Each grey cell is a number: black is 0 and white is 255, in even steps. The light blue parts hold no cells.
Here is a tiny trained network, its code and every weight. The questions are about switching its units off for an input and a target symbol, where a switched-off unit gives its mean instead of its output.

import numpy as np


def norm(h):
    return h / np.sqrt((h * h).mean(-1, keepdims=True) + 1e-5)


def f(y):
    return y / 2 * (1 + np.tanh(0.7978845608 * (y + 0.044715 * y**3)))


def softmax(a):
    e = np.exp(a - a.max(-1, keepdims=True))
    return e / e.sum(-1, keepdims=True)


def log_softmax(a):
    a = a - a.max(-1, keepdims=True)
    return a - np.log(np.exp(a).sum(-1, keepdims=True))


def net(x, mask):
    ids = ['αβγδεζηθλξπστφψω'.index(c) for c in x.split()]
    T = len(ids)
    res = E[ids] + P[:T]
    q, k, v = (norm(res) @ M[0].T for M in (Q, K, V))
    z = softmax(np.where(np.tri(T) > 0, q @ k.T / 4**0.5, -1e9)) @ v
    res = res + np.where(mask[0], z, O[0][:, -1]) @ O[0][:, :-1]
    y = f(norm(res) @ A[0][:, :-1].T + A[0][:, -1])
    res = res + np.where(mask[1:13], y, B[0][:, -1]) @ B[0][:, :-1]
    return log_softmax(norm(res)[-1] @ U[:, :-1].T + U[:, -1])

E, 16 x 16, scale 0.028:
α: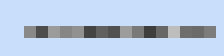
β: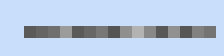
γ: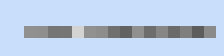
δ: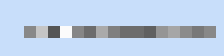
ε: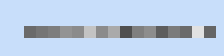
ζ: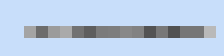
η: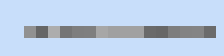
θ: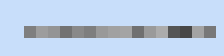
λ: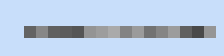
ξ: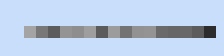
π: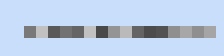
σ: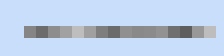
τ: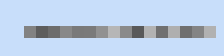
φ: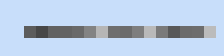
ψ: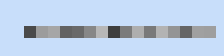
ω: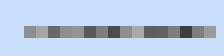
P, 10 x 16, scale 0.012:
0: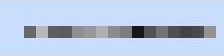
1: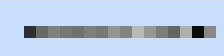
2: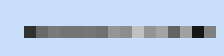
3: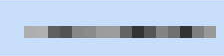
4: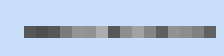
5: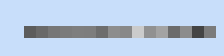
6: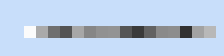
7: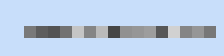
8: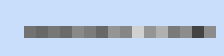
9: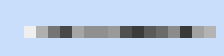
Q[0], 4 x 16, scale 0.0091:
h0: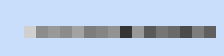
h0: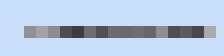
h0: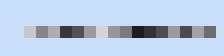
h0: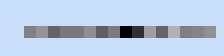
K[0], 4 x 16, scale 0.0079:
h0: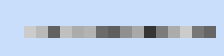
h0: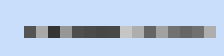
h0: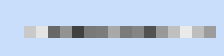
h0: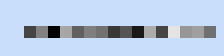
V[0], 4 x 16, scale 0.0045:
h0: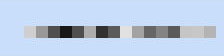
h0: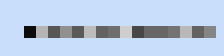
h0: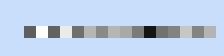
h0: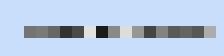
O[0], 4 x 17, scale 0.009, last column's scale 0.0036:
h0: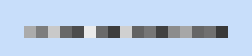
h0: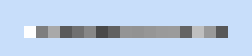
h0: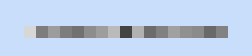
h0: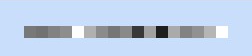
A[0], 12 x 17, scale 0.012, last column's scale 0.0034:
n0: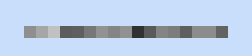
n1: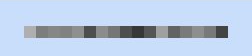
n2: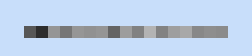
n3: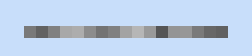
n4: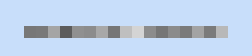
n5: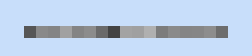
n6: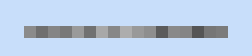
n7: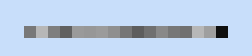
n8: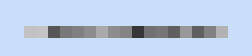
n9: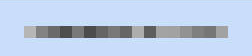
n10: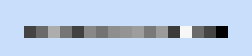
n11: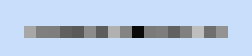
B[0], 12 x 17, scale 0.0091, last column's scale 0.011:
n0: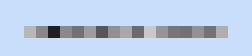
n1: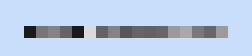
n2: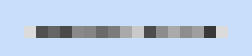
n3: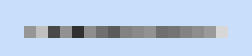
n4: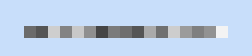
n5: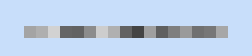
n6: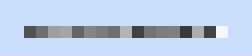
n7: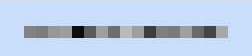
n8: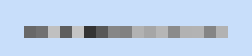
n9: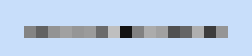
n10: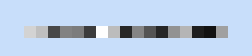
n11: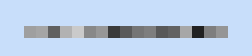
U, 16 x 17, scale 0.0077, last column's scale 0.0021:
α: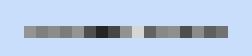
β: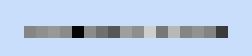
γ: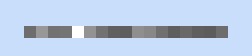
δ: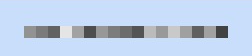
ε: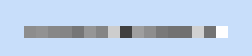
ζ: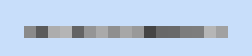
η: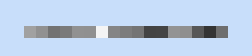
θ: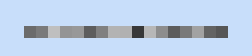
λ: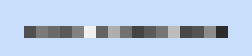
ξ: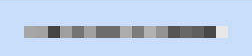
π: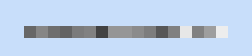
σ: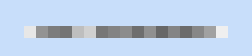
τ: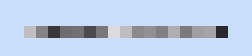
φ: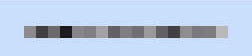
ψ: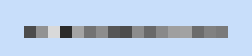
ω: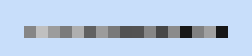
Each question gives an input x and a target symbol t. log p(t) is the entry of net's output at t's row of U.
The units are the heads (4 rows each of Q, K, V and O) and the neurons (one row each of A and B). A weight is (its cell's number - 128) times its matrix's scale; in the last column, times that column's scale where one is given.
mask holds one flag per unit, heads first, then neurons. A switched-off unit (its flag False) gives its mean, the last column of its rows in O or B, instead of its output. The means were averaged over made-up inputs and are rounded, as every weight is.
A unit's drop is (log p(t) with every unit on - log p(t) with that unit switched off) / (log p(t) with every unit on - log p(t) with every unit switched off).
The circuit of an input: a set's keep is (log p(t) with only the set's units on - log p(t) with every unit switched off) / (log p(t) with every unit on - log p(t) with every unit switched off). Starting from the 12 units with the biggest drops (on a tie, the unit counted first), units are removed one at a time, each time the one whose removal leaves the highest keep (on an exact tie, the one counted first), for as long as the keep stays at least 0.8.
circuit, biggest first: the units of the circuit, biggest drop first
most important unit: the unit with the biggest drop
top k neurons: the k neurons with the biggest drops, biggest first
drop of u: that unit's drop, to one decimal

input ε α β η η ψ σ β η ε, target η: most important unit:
n11
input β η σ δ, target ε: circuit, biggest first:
h0, n9
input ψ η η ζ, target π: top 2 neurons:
n1, n8
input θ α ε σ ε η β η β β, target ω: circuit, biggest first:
n2, n7, n0
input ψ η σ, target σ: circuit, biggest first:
n5, n2, n3, n7
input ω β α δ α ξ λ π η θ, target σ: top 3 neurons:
n11, n0, n6
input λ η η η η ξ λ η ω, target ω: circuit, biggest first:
n5, n2
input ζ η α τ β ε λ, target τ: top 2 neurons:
n8, n4
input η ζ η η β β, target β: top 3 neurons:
n5, n3, n10
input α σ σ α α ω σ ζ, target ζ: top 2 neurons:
n4, n0
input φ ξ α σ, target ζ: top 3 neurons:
n7, n4, n6
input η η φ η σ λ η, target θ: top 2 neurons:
n8, n2
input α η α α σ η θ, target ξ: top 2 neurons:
n0, n11
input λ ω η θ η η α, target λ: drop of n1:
0.6
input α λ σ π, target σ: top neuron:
n11
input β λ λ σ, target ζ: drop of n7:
0.9
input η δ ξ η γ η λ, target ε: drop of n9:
0.2
